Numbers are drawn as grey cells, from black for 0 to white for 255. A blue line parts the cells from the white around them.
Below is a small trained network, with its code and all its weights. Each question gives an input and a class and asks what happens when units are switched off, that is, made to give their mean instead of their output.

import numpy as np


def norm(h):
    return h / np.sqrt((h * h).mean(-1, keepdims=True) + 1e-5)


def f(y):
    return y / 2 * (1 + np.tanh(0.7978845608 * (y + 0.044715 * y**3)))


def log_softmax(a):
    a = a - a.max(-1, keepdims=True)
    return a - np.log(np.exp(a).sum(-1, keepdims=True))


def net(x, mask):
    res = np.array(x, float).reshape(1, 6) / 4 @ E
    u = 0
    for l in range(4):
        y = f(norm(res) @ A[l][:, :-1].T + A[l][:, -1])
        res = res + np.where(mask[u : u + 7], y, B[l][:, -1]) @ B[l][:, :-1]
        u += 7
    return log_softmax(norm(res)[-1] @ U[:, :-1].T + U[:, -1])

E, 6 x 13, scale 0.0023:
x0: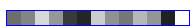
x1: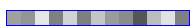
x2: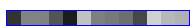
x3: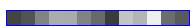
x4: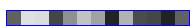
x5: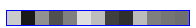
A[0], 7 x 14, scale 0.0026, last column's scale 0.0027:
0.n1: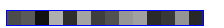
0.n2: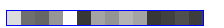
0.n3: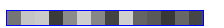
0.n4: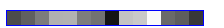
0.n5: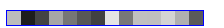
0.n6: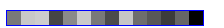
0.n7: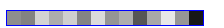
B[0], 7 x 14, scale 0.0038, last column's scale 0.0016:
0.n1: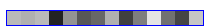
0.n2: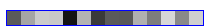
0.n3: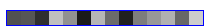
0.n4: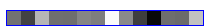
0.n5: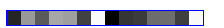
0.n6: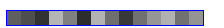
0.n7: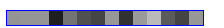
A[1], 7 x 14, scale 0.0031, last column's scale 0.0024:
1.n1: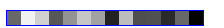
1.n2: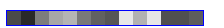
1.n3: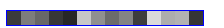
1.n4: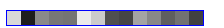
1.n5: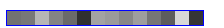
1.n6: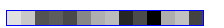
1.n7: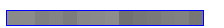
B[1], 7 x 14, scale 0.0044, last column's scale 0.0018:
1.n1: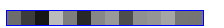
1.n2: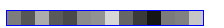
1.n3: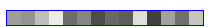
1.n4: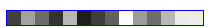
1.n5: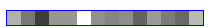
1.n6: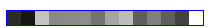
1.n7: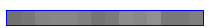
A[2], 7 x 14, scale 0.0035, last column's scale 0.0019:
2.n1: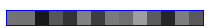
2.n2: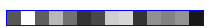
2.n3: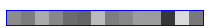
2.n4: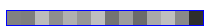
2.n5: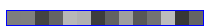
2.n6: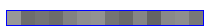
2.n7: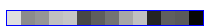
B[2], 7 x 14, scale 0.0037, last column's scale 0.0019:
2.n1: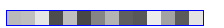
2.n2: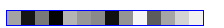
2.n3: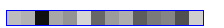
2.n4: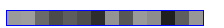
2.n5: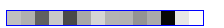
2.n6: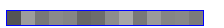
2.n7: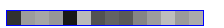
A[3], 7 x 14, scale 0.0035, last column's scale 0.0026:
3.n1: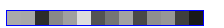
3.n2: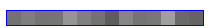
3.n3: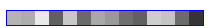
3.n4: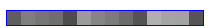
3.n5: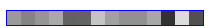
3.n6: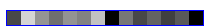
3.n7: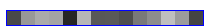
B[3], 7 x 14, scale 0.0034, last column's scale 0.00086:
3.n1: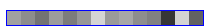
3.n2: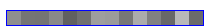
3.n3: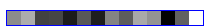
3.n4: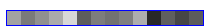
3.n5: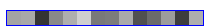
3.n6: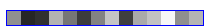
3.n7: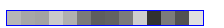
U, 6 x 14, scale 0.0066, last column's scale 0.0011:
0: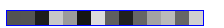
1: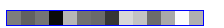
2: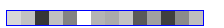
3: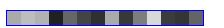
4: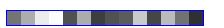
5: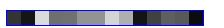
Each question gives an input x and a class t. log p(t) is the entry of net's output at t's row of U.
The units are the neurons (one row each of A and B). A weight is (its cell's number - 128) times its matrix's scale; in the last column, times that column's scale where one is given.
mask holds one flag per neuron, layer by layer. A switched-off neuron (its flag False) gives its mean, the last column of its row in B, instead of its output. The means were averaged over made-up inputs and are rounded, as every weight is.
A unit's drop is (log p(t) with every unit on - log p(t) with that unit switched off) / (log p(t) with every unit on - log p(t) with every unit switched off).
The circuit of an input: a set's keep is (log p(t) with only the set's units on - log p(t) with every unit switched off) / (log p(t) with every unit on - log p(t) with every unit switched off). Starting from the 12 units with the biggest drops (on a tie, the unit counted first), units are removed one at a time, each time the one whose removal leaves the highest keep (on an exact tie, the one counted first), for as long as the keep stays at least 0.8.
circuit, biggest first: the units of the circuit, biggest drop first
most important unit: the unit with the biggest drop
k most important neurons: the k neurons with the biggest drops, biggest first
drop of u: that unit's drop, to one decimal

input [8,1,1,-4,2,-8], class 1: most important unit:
2.n2
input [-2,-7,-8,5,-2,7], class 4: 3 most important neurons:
[0.n2 2.n7 2.n2]
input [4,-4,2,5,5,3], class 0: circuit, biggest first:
[0.n3 3.n6]
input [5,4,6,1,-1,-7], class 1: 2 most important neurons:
[2.n2 0.n2]
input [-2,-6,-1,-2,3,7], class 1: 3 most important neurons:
[1.n4 0.n7 0.n5]
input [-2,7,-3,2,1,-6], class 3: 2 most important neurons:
[0.n7 1.n4]
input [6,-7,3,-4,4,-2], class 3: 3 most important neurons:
[2.n1 0.n1 2.n5]
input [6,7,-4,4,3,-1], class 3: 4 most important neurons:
[0.n7 2.n5 3.n3 2.n4]
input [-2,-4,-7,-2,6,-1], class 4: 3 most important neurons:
[0.n2 2.n7 0.n5]
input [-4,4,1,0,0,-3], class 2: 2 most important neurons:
[2.n5 1.n4]
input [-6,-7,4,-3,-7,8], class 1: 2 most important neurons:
[1.n4 0.n3]
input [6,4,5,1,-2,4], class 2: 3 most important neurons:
[0.n2 2.n3 2.n2]
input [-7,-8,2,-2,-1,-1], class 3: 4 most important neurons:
[2.n1 0.n1 1.n5 2.n3]
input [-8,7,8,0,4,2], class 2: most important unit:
2.n5
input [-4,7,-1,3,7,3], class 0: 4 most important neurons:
[3.n6 2.n1 0.n1 0.n3]
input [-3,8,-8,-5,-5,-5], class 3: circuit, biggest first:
[3.n3 0.n7]
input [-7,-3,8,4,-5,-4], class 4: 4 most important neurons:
[1.n3 1.n5 3.n7 2.n3]
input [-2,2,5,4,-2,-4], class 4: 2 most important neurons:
[1.n3 1.n4]
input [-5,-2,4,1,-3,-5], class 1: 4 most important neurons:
[2.n2 1.n5 0.n2 2.n3]
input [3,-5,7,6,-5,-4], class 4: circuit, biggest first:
[1.n3 3.n7]
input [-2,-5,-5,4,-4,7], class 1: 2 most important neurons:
[1.n4 1.n3]
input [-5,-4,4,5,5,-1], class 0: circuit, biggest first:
[0.n3]
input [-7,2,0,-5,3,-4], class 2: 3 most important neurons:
[2.n5 1.n4 0.n4]
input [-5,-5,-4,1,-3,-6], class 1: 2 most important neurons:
[2.n2 1.n5]
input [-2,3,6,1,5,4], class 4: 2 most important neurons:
[1.n3 0.n5]
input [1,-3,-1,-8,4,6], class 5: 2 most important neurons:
[1.n6 2.n2]
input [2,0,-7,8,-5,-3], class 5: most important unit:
1.n2
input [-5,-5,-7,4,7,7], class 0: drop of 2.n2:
0.6
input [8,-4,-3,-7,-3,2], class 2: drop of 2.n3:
0.2
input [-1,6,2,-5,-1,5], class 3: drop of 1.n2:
0.2
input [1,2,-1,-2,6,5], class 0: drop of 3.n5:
0.0
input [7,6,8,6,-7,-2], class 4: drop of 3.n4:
0.1
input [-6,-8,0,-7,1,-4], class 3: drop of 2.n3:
0.2
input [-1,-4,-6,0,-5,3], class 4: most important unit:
0.n2
